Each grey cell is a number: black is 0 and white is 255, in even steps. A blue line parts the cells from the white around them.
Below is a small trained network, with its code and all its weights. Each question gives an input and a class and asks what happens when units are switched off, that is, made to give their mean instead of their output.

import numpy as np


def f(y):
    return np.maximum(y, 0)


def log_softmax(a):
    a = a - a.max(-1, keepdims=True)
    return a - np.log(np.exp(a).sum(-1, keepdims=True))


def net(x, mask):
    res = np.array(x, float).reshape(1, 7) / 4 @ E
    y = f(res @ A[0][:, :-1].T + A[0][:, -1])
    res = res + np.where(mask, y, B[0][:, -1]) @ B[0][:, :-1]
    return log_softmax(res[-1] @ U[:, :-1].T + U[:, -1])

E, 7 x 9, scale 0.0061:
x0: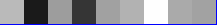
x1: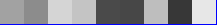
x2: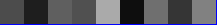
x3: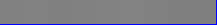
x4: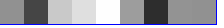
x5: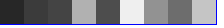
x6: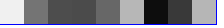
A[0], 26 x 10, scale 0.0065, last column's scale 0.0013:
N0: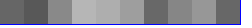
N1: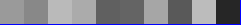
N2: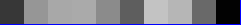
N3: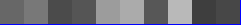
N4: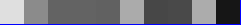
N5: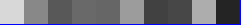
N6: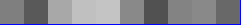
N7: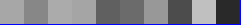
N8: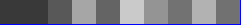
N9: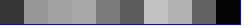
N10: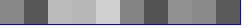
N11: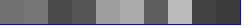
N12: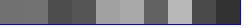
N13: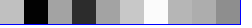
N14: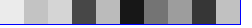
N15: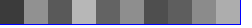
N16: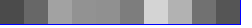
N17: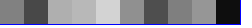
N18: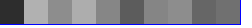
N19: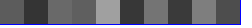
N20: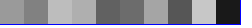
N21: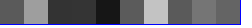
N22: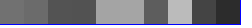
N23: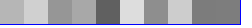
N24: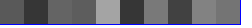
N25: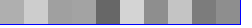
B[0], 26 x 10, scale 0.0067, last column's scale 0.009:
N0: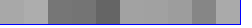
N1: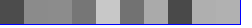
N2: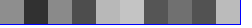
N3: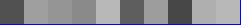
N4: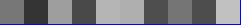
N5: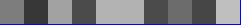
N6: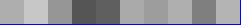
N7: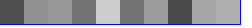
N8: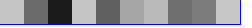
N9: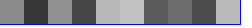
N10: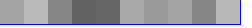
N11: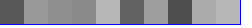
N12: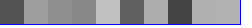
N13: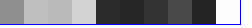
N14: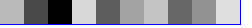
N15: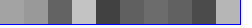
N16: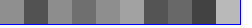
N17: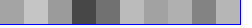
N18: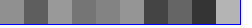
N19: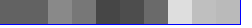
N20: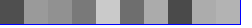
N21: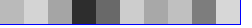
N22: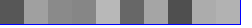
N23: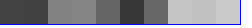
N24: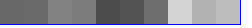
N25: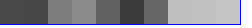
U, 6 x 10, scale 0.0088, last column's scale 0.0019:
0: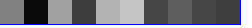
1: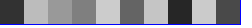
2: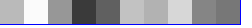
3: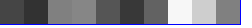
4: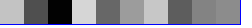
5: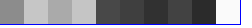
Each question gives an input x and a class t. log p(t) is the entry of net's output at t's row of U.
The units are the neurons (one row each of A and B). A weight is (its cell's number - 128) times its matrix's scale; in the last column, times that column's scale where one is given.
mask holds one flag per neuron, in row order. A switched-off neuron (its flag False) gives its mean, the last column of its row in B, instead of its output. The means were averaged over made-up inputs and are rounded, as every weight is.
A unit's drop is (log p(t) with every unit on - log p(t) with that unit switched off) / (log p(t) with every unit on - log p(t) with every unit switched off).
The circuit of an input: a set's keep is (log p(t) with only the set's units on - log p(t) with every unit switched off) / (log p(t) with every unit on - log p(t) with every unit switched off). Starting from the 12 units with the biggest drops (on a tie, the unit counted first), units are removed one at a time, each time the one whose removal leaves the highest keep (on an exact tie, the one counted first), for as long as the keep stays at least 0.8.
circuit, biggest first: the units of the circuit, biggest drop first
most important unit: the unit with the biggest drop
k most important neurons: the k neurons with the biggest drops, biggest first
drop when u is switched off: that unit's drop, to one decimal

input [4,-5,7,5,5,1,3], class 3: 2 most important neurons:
(N19, N24)
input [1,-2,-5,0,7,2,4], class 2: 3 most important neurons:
(N17, N6, N10)
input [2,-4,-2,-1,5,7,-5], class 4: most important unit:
N8
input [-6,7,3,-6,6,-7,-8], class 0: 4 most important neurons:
(N2, N9, N18, N13)
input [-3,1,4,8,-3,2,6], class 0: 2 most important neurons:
(N13, N5)
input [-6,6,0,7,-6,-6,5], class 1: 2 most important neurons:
(N13, N7)
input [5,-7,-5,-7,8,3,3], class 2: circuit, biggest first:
(N17, N6)
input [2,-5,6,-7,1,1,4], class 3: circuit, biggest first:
(N19, N24)
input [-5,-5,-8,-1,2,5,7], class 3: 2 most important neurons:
(N23, N25)
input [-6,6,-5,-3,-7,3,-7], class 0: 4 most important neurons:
(N9, N2, N18, N13)
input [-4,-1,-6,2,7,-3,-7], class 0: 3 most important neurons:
(N2, N9, N18)
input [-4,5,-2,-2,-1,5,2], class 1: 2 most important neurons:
(N14, N13)
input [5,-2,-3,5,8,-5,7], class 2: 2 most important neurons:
(N17, N10)
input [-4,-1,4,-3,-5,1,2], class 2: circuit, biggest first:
(N21)
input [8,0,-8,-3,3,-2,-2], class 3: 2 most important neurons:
(N23, N25)
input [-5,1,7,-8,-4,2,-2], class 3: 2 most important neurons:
(N13, N19)
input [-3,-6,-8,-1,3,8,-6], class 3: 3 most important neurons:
(N23, N25, N14)
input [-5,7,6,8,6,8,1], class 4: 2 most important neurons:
(N8, N15)
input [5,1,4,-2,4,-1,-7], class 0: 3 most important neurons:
(N2, N9, N16)
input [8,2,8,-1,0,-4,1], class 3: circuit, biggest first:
(N19)
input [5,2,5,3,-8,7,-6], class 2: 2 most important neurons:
(N21, N14)
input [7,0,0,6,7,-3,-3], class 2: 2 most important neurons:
(N17, N10)
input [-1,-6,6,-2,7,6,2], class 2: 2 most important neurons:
(N17, N6)
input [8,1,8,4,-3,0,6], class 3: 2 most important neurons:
(N19, N24)
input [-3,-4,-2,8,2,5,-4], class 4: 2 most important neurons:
(N13, N8)
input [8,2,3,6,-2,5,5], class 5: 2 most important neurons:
(N13, N14)
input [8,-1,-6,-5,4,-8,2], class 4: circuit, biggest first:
(N14)
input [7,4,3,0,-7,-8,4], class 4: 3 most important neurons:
(N14, N17, N6)
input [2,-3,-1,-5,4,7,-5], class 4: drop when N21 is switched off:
0.2
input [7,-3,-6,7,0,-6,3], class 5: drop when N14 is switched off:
-0.1
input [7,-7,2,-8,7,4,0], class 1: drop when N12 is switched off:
0.3
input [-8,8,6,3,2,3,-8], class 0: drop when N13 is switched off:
0.3
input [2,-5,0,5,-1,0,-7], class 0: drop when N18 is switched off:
0.0
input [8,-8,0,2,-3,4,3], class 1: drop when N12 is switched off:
0.2
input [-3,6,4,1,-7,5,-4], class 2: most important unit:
N21
